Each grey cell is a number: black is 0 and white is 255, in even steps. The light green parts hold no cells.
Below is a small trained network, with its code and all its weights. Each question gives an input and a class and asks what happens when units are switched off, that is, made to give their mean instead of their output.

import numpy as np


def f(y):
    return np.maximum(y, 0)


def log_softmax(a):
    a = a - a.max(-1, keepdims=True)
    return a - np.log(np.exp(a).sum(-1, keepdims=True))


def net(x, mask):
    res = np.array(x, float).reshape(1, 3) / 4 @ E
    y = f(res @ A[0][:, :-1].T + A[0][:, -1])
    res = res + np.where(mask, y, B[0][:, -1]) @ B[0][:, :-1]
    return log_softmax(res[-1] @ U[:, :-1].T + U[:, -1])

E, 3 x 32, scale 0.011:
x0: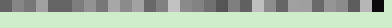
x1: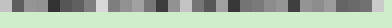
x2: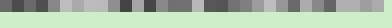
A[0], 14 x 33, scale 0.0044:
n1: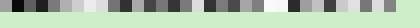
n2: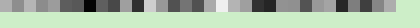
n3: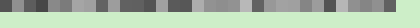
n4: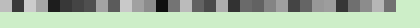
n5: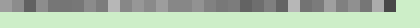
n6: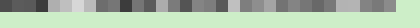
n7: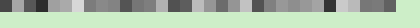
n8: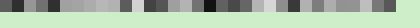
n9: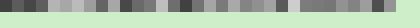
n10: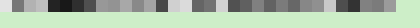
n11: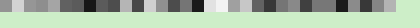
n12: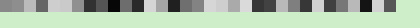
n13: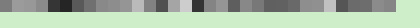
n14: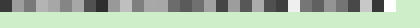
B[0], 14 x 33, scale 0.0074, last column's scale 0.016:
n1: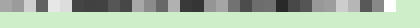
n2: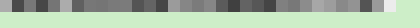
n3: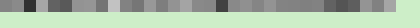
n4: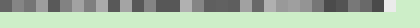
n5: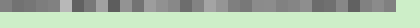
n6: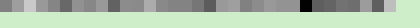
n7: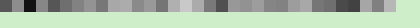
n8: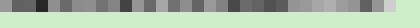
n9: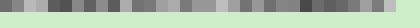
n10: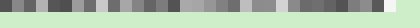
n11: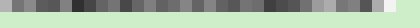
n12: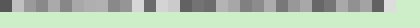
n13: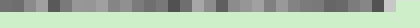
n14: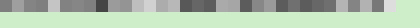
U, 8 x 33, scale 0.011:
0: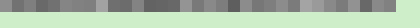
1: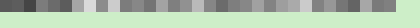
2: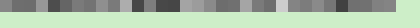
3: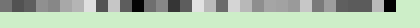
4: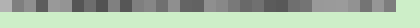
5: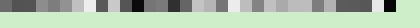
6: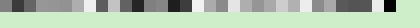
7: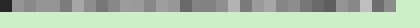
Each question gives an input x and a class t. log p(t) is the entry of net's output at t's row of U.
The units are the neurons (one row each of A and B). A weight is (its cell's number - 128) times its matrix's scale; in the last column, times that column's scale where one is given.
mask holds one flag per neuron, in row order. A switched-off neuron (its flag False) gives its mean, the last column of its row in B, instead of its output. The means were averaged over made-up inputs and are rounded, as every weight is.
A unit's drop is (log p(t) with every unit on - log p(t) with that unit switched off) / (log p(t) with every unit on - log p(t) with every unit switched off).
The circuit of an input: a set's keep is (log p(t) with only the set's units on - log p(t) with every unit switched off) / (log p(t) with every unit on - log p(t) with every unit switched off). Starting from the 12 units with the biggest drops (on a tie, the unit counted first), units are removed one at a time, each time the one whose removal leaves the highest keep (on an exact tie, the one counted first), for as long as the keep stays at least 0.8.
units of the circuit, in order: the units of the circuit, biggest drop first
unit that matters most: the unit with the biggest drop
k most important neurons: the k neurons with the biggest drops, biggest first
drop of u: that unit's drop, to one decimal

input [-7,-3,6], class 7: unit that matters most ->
n12
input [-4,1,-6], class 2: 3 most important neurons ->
[n1, n10, n8]
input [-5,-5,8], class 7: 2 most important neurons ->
[n7, n11]
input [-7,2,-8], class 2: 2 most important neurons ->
[n1, n10]
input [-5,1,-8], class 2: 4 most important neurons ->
[n1, n10, n4, n8]
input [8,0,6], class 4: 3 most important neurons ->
[n8, n10, n12]
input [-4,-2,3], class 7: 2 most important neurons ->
[n11, n2]
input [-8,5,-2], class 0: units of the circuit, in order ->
[n12, n4]
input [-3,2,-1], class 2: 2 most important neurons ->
[n1, n8]
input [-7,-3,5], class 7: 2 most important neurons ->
[n12, n11]
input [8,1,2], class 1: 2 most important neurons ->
[n1, n8]
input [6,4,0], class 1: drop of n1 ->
0.5
